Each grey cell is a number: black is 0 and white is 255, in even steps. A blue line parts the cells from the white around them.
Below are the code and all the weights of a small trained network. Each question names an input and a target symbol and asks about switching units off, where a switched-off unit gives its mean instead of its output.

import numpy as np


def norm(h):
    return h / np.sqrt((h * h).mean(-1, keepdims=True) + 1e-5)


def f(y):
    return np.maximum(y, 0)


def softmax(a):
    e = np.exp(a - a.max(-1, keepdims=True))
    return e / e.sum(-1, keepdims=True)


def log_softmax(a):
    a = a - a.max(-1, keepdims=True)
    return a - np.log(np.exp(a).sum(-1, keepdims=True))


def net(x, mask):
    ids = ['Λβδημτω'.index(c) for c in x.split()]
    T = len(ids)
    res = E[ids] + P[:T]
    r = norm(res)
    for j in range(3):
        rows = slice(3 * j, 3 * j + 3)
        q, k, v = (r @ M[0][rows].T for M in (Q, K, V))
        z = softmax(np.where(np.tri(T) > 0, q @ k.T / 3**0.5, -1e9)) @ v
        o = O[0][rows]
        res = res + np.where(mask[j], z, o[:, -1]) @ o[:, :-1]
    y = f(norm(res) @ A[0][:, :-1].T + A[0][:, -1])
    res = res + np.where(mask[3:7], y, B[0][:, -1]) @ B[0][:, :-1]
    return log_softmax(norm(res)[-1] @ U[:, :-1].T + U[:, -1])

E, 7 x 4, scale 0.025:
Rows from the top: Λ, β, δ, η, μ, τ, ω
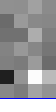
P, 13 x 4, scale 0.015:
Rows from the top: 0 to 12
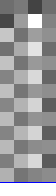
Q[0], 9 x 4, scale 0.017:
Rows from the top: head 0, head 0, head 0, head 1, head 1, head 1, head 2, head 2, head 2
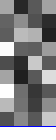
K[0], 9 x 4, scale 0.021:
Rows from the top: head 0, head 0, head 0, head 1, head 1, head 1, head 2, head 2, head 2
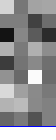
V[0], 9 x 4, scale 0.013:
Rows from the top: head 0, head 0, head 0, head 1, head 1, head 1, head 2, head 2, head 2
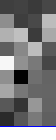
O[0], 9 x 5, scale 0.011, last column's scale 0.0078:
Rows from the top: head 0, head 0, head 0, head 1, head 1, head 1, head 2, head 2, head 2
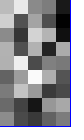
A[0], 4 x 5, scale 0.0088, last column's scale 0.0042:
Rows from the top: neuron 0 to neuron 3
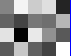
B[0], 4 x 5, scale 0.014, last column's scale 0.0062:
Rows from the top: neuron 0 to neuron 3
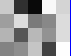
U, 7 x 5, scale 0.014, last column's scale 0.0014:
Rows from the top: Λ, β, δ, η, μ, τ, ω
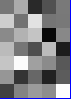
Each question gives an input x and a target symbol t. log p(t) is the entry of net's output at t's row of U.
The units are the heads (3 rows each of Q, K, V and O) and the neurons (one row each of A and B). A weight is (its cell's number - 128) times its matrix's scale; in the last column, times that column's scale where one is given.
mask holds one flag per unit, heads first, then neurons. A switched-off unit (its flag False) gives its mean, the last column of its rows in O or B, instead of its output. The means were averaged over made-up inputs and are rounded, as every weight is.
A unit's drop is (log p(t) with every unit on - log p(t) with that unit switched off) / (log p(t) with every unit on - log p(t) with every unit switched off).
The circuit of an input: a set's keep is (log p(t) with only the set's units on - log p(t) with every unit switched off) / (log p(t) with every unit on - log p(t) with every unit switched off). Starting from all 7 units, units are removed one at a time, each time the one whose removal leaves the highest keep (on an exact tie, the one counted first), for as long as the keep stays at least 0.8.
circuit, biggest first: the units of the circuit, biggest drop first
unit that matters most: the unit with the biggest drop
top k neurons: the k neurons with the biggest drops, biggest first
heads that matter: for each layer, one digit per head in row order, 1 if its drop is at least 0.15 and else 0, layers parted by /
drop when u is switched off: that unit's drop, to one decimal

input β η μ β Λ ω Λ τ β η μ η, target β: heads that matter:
110
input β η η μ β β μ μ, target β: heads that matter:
100
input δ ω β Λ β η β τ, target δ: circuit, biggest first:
head 0; head 2; head 1; neuron 0
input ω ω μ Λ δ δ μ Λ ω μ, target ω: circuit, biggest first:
head 1
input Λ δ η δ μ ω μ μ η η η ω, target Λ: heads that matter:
000
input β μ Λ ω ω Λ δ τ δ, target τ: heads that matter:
110
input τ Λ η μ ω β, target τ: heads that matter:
011
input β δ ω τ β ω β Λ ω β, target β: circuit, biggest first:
head 0; head 1
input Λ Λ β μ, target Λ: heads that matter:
010
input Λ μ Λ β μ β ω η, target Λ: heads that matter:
010
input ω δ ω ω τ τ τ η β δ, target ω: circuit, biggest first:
head 1; head 0
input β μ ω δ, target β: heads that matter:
100
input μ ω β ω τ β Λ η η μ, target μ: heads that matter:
100
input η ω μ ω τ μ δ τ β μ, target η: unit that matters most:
head 0
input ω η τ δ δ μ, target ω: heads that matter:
010
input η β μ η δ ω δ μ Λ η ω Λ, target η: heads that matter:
100
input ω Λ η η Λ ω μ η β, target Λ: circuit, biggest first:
head 1; head 0; neuron 0
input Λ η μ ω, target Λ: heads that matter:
010
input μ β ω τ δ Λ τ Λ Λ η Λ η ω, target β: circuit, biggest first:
head 0; head 2
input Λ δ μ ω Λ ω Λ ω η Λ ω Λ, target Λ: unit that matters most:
head 1
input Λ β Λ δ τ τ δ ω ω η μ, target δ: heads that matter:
001
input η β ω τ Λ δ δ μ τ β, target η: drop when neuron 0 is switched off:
0.3
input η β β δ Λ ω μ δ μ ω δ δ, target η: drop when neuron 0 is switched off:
0.1
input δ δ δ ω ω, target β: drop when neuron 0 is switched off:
0.1
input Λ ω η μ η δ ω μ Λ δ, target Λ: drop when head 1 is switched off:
0.3
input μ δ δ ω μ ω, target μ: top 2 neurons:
neuron 3; neuron 2
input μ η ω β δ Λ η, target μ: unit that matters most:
head 2
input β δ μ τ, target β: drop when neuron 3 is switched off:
-0.1
